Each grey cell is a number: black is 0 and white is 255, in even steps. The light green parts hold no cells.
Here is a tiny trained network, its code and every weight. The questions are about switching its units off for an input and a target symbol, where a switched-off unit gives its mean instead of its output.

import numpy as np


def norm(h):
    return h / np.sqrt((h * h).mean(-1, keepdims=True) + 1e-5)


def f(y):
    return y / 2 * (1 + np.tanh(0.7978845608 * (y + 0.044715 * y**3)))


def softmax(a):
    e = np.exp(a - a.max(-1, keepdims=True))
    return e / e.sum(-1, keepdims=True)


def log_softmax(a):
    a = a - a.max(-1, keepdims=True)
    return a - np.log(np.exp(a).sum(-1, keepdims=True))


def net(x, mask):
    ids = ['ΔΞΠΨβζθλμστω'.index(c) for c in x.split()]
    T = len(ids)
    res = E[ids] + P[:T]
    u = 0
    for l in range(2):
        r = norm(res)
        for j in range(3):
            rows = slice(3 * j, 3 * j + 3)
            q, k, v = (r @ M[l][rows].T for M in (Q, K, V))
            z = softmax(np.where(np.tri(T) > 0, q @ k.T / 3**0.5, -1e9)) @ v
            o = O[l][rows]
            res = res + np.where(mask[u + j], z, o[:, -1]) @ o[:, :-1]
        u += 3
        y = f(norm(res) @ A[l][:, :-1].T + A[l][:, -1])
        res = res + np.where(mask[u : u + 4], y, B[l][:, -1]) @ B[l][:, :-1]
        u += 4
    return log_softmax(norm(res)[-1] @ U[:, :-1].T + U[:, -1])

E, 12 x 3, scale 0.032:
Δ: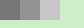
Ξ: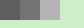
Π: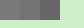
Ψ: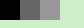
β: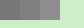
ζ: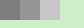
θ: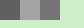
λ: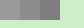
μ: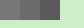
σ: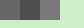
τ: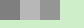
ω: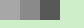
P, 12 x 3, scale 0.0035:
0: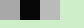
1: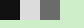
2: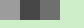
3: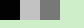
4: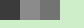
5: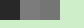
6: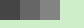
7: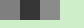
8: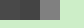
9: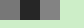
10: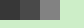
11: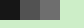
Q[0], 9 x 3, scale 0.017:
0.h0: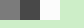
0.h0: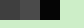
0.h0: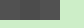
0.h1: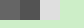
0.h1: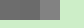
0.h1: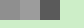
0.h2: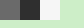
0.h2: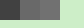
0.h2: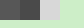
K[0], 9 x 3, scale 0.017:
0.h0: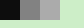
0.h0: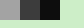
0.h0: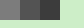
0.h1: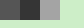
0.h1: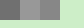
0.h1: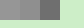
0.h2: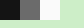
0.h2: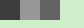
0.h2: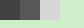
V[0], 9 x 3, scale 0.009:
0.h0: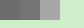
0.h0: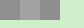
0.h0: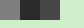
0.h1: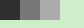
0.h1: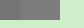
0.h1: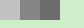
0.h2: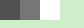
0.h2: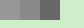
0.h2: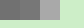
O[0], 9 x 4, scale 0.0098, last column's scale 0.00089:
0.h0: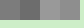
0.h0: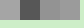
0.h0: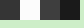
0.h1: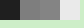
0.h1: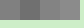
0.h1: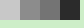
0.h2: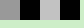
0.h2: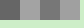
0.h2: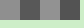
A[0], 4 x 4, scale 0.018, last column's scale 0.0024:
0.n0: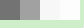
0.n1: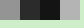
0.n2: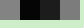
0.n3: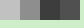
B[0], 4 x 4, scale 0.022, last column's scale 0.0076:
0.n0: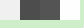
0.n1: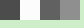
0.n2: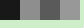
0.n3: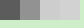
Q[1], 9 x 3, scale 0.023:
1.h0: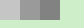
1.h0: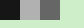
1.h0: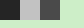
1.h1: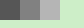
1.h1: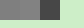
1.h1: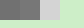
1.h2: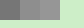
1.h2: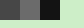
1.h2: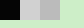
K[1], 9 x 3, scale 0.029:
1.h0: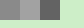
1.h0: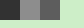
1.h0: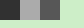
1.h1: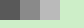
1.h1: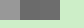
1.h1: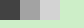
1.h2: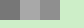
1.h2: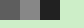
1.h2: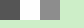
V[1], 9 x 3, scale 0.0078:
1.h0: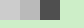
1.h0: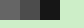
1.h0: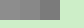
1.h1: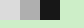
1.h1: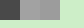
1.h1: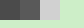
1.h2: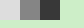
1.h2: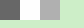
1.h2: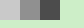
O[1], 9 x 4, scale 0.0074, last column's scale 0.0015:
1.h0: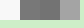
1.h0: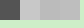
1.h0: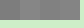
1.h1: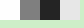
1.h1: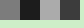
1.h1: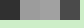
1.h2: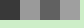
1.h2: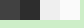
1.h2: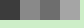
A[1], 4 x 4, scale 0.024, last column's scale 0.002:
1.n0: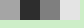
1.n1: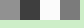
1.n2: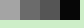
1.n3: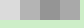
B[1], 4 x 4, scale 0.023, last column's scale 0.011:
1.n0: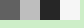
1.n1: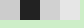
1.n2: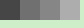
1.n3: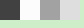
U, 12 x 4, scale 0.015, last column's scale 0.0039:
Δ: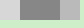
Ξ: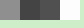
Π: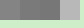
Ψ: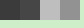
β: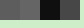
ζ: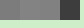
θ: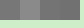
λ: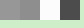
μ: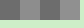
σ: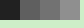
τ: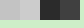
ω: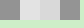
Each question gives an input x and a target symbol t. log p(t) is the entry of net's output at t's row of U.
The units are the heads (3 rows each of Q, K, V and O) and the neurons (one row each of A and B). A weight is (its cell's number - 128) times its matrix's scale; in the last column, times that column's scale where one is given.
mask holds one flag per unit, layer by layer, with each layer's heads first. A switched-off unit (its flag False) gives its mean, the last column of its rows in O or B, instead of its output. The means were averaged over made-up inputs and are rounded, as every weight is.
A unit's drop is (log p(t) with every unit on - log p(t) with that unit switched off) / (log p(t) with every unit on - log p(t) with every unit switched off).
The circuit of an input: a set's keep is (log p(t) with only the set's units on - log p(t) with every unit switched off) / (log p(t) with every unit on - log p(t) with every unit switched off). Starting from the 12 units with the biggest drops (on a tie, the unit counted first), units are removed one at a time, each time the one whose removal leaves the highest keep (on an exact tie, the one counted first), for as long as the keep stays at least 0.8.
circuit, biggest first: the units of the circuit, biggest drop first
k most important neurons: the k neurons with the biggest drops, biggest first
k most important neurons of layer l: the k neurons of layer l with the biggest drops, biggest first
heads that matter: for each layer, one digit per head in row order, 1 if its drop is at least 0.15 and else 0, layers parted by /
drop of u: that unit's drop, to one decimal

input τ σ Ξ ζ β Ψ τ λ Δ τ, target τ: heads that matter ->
100 / 000
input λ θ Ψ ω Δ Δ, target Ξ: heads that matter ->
101 / 000
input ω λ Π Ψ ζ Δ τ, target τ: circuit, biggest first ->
(0.n0)
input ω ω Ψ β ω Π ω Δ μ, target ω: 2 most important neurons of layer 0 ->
(0.n3; 0.n2)
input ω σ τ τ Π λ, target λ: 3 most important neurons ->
(0.n3; 0.n0; 1.n1)
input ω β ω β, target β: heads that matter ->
001 / 001
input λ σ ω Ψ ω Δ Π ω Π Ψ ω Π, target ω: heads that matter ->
011 / 000
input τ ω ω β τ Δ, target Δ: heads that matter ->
101 / 000
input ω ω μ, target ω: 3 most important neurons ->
(1.n0; 0.n3; 0.n2)
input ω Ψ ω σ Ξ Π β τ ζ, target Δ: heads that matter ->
001 / 000
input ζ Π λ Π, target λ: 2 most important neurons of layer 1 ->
(1.n0; 1.n3)
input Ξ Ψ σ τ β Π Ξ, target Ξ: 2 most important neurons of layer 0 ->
(0.n0; 0.n3)
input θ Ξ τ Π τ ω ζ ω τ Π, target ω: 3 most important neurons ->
(1.n0; 0.n2; 0.n3)
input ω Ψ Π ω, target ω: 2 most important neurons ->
(1.n0; 0.n3)
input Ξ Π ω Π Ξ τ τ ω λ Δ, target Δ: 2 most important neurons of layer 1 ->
(1.n1; 1.n0)
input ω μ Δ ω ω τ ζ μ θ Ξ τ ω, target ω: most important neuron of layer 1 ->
(1.n0)
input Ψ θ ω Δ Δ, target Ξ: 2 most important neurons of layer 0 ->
(0.n0; 0.n3)
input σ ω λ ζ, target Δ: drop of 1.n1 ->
0.3
